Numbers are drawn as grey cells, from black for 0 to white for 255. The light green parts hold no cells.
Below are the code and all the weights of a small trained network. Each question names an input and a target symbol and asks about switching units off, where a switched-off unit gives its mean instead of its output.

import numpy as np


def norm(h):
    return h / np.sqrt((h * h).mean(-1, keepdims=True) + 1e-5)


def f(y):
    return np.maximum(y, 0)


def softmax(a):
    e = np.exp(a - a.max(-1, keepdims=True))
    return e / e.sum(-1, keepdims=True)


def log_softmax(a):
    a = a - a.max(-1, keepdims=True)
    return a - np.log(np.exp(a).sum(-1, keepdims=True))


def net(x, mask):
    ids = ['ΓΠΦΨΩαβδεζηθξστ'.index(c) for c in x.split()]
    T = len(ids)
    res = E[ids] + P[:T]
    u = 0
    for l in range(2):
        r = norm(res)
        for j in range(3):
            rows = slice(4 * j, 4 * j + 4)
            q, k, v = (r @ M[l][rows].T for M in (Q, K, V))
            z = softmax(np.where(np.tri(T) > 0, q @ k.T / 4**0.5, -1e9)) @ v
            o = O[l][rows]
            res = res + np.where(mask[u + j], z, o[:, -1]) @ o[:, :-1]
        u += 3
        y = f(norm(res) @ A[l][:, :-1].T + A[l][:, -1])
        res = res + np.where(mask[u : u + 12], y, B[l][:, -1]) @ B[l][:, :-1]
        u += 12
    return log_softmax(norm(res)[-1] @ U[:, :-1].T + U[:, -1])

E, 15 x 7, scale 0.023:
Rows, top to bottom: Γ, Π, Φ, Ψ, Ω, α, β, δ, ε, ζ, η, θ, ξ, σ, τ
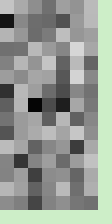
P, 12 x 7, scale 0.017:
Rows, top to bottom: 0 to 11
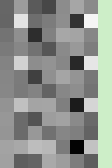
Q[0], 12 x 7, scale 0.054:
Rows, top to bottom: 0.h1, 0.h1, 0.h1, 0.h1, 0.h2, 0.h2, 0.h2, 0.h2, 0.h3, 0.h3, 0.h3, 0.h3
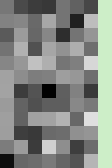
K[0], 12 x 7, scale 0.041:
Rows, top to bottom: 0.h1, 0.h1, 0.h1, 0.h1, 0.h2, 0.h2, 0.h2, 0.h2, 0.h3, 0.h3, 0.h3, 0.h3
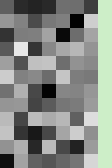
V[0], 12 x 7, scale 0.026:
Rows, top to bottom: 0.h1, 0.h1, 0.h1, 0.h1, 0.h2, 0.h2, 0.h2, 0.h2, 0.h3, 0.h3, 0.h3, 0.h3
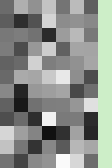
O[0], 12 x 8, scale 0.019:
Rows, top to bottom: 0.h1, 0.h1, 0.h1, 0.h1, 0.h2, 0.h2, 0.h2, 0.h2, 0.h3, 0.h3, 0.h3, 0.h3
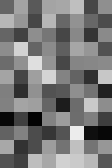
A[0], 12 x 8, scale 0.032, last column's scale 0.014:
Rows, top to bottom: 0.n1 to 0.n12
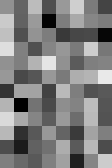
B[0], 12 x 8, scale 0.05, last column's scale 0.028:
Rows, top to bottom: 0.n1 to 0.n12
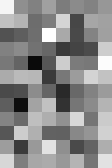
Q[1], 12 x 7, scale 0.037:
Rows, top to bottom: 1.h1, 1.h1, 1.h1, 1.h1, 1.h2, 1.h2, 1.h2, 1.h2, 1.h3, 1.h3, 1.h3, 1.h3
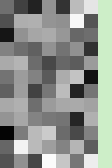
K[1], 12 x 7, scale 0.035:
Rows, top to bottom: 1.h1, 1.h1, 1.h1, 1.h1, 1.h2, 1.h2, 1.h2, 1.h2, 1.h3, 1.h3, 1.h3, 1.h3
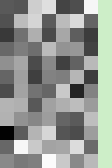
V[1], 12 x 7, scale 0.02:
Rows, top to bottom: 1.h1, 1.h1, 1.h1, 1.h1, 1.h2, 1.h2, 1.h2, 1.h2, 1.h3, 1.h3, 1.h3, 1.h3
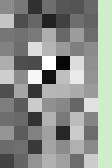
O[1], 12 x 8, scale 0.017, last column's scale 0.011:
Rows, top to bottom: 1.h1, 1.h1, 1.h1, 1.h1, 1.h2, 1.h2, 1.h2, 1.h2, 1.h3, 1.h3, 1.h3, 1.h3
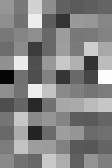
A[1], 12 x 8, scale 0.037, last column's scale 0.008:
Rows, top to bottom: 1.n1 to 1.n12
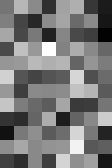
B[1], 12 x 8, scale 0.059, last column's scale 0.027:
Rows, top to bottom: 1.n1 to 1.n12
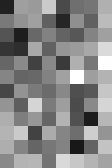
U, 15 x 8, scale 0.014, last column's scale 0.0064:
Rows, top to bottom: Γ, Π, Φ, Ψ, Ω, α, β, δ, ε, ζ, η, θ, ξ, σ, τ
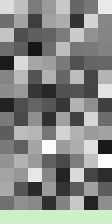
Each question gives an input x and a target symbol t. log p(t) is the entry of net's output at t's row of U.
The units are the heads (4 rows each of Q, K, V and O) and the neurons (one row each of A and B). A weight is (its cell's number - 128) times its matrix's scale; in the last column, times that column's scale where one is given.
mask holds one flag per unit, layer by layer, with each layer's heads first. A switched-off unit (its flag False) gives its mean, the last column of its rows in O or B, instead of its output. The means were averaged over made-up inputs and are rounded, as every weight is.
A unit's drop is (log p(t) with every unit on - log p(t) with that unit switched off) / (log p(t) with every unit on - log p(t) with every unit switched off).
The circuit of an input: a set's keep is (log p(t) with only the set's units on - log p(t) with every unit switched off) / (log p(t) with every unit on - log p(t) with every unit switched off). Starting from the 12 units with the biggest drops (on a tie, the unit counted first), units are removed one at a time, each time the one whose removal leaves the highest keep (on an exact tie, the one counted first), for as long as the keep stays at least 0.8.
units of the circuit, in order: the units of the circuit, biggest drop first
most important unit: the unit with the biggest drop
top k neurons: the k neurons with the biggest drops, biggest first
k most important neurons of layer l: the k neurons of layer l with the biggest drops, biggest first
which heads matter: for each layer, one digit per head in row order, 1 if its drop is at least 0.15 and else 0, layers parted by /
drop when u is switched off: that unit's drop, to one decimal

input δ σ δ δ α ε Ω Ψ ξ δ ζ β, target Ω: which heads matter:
101 / 011
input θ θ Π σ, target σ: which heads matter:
101 / 000
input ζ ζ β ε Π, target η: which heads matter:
111 / 010
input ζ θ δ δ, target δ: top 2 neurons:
[0.n9; 0.n12]
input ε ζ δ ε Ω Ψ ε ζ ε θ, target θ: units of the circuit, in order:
[0.h1; 0.h2]
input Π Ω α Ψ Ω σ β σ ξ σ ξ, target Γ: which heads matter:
010 / 000
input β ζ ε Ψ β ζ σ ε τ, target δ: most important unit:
0.h3
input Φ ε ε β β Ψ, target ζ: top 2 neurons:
[1.n12; 0.n5]
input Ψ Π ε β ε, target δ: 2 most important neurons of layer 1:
[1.n5; 1.n4]
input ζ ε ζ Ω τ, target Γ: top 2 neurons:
[0.n12; 0.n5]
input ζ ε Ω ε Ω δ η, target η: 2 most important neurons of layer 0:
[0.n3; 0.n2]
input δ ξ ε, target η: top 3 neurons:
[0.n3; 0.n12; 0.n10]
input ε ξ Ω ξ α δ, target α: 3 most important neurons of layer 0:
[0.n5; 0.n4; 0.n10]
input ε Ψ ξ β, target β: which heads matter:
001 / 000
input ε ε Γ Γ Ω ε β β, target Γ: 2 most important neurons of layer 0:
[0.n10; 0.n12]
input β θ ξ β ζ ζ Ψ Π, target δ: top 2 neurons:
[0.n9; 1.n4]
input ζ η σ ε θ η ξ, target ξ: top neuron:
[0.n4]
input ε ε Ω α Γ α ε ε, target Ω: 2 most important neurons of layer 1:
[1.n1; 1.n11]
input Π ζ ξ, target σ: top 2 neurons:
[0.n11; 0.n4]
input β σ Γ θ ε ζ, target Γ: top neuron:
[0.n5]
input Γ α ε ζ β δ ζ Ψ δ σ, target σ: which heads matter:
111 / 000
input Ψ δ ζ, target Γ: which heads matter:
110 / 010
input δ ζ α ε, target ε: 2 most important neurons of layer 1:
[1.n3; 1.n12]
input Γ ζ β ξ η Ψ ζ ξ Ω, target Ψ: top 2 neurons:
[1.n11; 1.n4]
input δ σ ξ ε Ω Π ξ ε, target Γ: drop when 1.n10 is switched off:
-0.1
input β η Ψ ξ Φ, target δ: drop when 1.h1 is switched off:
0.0
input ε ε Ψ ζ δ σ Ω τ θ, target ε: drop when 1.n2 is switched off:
0.1
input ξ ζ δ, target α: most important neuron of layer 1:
[1.n6]
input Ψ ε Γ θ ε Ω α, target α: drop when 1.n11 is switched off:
0.2
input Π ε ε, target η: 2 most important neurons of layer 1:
[1.n5; 1.n9]
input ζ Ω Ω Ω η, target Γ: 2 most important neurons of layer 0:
[0.n5; 0.n12]
